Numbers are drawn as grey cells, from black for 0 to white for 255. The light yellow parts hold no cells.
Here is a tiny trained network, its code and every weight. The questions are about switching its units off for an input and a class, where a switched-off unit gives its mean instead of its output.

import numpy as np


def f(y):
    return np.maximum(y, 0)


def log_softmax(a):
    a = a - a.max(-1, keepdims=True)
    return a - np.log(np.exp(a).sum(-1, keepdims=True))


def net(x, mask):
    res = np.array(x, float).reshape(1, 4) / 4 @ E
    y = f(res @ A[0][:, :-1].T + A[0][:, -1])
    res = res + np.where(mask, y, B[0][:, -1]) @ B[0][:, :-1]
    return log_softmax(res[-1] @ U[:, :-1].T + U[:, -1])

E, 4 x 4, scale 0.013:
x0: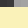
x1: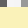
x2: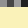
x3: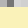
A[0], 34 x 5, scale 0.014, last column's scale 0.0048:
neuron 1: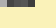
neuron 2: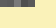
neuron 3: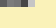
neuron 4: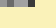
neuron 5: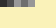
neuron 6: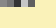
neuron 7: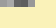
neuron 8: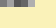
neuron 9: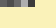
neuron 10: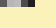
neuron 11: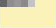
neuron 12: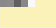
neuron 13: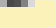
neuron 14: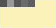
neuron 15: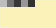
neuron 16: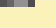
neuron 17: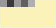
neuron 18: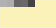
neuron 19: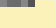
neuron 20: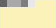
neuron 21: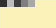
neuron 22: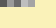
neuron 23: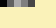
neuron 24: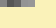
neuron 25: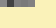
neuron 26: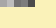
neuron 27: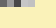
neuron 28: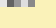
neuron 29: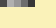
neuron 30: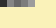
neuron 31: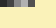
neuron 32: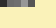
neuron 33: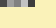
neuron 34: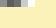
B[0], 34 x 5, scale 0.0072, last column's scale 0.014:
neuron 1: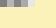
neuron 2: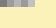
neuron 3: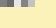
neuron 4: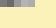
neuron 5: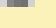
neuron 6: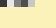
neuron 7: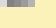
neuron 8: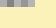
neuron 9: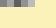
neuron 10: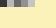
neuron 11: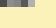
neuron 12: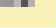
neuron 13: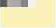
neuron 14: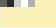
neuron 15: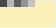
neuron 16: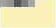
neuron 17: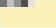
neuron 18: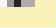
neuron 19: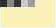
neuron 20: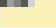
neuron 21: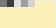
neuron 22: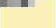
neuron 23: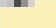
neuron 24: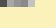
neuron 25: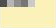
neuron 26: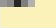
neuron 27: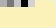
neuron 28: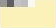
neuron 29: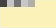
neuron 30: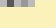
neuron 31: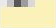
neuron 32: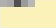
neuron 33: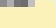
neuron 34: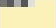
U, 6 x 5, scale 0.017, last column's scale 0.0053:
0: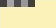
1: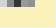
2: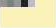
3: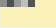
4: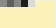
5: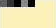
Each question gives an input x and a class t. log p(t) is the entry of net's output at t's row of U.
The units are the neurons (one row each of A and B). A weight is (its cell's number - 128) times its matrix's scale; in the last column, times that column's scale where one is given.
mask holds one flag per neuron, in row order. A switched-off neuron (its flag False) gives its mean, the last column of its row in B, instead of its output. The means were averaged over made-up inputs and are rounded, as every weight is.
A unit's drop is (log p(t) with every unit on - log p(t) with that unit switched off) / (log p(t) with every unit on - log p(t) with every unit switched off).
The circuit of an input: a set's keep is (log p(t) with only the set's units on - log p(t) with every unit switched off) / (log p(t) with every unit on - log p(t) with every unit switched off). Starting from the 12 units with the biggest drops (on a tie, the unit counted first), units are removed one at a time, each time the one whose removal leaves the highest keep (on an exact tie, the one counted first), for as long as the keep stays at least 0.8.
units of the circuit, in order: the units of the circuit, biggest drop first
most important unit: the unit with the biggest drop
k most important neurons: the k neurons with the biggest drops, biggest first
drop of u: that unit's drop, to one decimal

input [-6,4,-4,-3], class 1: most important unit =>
neuron 18
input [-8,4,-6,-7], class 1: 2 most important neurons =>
neuron 18; neuron 26
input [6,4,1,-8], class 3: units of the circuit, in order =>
neuron 21; neuron 14
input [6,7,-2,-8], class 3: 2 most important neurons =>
neuron 21; neuron 30
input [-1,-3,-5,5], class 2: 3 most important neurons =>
neuron 27; neuron 6; neuron 14
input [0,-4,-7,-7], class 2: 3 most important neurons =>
neuron 27; neuron 6; neuron 28
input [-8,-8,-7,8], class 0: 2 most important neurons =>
neuron 6; neuron 15
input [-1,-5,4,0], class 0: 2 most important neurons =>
neuron 27; neuron 1
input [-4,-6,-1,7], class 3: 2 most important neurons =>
neuron 28; neuron 10
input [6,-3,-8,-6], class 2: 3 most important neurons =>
neuron 27; neuron 6; neuron 21
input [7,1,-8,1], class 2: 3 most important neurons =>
neuron 27; neuron 22; neuron 34
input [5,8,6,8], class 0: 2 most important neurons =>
neuron 10; neuron 20
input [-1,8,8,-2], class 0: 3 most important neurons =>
neuron 10; neuron 29; neuron 27
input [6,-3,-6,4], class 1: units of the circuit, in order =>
neuron 31
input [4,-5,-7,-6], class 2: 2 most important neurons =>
neuron 27; neuron 6
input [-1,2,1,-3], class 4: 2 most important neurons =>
neuron 28; neuron 1
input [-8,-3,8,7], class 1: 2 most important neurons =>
neuron 18; neuron 27
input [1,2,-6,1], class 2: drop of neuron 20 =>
0.0
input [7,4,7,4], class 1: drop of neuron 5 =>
0.1
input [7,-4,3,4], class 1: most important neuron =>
neuron 31
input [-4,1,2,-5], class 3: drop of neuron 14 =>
0.1
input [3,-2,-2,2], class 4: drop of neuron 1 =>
0.2
